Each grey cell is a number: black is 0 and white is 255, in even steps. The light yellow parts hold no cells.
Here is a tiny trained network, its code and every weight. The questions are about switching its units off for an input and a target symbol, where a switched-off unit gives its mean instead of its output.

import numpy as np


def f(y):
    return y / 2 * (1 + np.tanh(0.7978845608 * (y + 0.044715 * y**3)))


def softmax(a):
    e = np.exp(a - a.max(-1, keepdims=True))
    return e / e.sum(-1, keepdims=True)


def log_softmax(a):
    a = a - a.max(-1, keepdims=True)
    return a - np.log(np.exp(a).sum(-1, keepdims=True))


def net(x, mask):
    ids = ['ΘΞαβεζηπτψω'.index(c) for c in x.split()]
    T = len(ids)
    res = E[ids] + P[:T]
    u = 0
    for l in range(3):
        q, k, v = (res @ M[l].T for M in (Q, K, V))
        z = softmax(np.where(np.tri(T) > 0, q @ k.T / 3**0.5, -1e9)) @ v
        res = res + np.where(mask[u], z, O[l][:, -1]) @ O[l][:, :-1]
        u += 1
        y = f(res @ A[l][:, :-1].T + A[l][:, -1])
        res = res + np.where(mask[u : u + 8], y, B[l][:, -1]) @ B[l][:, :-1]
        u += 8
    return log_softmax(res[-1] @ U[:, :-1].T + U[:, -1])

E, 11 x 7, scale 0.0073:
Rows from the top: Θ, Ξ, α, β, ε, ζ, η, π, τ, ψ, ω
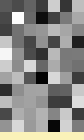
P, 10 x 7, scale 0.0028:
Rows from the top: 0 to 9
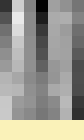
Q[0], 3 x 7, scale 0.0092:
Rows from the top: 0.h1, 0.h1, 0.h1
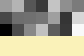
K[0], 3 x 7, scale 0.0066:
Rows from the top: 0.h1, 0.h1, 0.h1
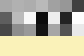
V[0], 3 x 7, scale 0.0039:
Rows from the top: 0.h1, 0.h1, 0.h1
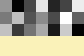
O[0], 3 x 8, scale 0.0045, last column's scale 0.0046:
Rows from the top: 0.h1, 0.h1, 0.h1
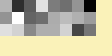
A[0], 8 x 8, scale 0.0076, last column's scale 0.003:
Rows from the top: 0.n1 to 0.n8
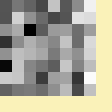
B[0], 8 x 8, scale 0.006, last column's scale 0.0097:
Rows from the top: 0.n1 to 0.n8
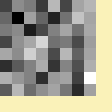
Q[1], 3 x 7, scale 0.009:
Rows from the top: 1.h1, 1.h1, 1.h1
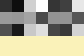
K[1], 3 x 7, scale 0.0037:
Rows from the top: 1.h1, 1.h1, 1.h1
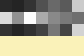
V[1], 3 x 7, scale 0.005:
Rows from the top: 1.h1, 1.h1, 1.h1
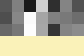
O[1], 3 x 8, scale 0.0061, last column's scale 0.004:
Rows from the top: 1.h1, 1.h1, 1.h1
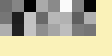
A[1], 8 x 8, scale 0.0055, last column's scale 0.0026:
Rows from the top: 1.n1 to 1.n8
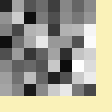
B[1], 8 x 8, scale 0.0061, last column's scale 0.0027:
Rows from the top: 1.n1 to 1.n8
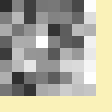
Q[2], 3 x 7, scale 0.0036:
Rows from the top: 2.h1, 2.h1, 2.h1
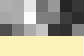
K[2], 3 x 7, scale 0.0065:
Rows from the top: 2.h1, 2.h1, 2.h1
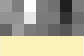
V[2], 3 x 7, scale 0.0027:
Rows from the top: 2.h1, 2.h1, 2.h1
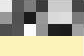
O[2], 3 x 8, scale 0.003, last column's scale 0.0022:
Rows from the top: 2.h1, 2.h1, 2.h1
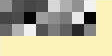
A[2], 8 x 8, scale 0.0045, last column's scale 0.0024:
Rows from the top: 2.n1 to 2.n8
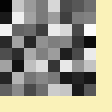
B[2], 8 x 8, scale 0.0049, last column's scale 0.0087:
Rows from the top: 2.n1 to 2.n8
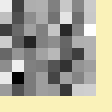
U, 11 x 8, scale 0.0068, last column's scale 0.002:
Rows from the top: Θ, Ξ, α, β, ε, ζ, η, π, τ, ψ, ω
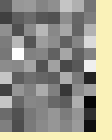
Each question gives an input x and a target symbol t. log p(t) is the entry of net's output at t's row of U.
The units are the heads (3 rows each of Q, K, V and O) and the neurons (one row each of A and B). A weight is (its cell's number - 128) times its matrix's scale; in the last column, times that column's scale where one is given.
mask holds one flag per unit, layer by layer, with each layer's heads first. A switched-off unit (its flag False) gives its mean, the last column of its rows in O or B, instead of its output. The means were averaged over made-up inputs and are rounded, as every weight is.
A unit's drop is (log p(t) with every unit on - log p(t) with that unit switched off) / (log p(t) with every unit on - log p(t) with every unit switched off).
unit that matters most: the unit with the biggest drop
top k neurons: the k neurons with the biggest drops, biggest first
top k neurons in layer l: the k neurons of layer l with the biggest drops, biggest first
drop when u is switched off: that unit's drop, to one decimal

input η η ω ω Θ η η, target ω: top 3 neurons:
[0.n5, 1.n8, 0.n3]
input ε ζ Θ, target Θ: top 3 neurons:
[1.n6, 1.n5, 0.n1]
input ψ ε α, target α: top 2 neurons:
[1.n4, 0.n4]
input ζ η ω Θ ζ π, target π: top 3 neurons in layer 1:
[1.n7, 1.n3, 1.n4]
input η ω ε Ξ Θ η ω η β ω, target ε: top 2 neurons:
[0.n5, 2.n6]
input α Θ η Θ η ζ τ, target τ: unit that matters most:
1.n7
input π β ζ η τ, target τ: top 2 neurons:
[0.n2, 1.n3]
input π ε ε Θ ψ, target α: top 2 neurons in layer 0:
[0.n4, 0.n6]
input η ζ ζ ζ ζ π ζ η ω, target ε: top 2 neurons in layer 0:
[0.n5, 0.n1]
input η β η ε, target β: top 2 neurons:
[0.n3, 1.n2]
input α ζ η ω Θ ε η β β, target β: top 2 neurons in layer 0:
[0.n2, 0.n3]
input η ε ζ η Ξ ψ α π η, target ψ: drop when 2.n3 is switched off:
0.2
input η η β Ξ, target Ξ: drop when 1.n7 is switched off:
0.1
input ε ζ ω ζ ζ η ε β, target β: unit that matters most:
0.h1
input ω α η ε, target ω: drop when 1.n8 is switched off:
0.4
